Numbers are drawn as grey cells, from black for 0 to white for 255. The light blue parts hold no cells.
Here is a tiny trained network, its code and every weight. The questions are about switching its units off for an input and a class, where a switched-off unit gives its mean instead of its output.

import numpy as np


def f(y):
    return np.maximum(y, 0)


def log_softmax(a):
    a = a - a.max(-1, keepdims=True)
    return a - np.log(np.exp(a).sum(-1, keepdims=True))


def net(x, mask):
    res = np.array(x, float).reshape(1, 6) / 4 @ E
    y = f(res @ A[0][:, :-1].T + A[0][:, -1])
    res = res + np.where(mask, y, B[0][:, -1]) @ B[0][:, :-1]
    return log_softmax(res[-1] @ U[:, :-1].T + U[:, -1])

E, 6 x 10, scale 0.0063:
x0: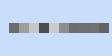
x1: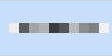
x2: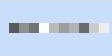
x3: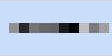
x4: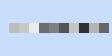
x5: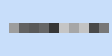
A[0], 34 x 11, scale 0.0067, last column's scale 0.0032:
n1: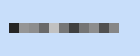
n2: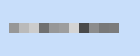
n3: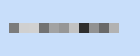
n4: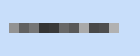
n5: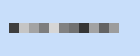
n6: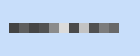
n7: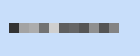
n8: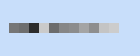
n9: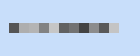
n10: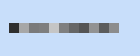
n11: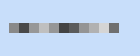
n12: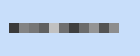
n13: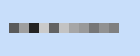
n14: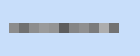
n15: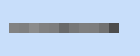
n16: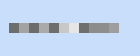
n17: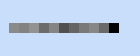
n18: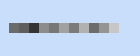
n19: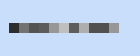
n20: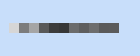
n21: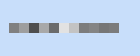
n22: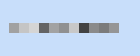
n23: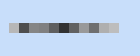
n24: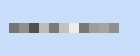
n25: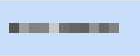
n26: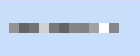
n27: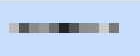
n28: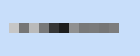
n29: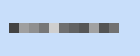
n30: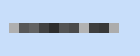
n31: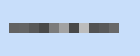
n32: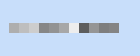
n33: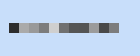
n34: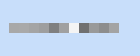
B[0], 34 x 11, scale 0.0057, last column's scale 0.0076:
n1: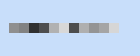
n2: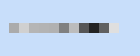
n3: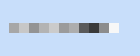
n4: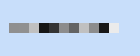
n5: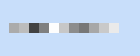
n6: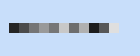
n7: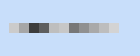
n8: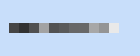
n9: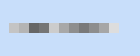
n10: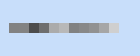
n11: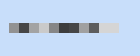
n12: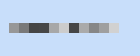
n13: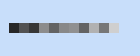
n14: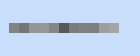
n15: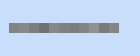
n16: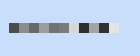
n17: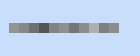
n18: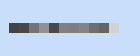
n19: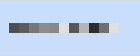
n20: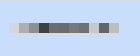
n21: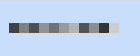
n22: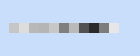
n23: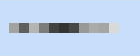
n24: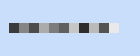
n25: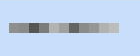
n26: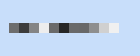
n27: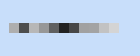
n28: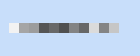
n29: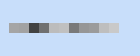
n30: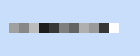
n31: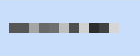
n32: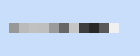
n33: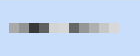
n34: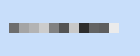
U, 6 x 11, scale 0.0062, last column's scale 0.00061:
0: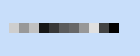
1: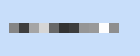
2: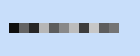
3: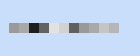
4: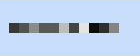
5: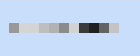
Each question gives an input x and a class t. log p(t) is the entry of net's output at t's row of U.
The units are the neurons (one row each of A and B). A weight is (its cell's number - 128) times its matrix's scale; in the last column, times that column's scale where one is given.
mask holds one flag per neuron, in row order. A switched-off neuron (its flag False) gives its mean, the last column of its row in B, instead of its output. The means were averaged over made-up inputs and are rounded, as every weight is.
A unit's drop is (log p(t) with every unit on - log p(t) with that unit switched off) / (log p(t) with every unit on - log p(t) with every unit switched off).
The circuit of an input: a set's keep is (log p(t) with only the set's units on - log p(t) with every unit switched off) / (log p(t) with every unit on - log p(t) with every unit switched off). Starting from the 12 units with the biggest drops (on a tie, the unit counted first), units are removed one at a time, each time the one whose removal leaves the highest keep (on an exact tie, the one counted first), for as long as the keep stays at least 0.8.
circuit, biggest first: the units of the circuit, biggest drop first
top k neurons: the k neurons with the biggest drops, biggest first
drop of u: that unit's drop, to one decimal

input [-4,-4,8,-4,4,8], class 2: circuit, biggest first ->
n24
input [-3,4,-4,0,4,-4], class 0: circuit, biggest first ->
n28, n20
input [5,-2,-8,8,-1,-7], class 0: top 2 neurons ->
n30, n4
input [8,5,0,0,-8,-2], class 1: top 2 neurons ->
n4, n30
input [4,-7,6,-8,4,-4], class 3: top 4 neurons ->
n33, n5, n7, n29
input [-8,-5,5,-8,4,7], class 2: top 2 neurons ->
n13, n24
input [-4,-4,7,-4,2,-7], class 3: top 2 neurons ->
n5, n33
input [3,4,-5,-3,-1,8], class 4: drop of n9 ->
0.1
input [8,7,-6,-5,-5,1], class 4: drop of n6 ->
-0.1
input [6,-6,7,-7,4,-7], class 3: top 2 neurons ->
n33, n5
